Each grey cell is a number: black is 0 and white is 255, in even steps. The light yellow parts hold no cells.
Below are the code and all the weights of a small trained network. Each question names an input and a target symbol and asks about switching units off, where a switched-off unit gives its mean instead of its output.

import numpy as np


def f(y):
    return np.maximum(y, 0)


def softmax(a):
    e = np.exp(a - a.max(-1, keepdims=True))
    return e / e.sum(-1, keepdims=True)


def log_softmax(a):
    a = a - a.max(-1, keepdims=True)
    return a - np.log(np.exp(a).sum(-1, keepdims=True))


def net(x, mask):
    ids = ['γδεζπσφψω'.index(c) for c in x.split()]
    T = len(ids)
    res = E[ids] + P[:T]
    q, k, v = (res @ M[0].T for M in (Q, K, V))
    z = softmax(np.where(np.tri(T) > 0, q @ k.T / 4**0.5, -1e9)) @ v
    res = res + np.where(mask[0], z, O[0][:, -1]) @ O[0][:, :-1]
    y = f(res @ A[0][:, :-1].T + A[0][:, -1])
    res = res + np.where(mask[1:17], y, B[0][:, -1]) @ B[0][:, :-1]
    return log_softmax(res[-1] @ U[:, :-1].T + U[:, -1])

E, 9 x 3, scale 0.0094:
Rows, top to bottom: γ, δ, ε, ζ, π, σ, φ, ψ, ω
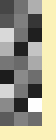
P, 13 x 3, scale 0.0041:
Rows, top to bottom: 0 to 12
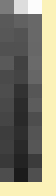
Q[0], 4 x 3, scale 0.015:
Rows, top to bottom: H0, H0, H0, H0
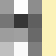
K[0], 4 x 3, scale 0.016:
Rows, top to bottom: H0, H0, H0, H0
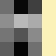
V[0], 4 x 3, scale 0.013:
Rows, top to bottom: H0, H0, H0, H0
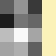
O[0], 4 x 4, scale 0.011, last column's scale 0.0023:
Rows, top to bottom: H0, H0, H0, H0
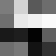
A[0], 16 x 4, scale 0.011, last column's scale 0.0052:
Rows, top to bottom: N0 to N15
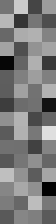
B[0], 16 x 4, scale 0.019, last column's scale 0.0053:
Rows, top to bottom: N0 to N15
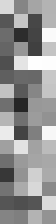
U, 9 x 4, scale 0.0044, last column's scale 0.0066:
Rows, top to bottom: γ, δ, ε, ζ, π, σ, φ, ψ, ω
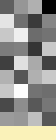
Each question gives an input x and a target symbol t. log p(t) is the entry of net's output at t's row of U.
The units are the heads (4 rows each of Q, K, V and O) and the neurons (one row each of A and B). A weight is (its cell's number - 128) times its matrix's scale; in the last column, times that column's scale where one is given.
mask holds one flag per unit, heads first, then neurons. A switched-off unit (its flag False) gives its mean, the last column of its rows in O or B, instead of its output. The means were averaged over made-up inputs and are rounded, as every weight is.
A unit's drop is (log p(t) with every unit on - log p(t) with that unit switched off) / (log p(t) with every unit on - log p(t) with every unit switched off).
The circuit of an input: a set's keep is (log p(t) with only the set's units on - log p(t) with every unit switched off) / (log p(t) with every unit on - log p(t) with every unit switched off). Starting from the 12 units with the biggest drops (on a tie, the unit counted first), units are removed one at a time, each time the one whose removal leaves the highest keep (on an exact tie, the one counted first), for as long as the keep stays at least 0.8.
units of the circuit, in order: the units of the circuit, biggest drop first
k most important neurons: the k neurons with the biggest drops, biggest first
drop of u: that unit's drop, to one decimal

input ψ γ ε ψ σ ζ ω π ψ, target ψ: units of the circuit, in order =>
[N14; H0; N3; N1]
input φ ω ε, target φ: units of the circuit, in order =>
[H0; N10; N2]
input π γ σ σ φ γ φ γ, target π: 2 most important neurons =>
[N4; N9]
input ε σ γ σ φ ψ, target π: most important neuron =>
[N10]
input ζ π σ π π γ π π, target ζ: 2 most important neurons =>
[N4; N14]
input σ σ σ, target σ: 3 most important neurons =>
[N9; N2; N6]
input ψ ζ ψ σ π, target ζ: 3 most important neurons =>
[N14; N3; N4]
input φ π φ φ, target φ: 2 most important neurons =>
[N10; N2]
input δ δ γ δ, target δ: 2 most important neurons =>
[N4; N9]
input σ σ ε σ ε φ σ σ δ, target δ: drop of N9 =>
0.3
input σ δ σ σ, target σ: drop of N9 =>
0.4
